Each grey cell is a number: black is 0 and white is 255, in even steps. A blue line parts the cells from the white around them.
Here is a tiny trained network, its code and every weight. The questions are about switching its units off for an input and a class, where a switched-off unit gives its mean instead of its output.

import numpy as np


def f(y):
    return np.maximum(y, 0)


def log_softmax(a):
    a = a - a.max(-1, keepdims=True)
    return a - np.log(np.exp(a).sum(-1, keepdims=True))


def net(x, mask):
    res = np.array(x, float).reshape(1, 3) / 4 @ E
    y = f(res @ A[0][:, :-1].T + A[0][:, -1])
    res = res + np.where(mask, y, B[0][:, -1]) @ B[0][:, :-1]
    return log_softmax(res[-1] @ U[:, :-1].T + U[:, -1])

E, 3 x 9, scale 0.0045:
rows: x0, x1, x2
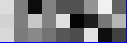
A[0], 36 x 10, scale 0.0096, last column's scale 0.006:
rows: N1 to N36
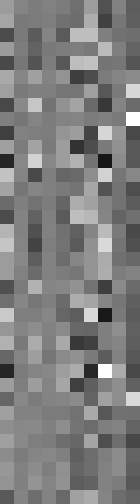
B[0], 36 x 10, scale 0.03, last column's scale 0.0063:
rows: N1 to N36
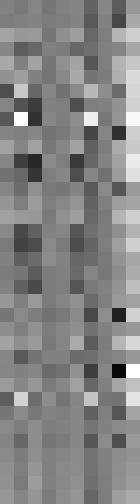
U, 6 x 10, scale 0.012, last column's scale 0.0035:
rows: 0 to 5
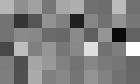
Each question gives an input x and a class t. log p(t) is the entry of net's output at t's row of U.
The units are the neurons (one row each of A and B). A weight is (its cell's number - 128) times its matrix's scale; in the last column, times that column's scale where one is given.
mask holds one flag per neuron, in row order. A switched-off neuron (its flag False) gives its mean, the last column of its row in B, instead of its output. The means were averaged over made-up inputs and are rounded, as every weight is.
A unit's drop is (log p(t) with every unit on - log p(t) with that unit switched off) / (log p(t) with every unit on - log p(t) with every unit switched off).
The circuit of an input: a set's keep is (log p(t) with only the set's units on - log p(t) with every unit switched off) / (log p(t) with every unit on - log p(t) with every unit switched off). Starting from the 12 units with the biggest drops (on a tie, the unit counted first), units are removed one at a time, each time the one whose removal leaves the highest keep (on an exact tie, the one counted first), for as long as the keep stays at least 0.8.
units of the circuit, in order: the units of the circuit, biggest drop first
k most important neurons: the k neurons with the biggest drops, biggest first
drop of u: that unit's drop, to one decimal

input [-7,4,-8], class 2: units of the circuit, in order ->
[N27]
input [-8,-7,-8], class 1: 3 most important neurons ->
[N12 N8 N21]
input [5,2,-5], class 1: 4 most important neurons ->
[N13 N18 N23 N17]
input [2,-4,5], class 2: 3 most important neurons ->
[N23 N25 N6]
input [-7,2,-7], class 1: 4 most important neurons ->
[N12 N8 N21 N23]
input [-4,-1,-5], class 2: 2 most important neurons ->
[N27 N13]
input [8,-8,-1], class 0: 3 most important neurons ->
[N3 N16 N5]
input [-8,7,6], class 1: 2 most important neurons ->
[N12 N8]
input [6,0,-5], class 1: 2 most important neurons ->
[N13 N18]
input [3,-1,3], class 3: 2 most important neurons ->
[N27 N12]
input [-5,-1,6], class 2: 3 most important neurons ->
[N23 N13 N18]
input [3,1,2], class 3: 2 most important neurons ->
[N12 N8]
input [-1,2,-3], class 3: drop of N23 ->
0.2
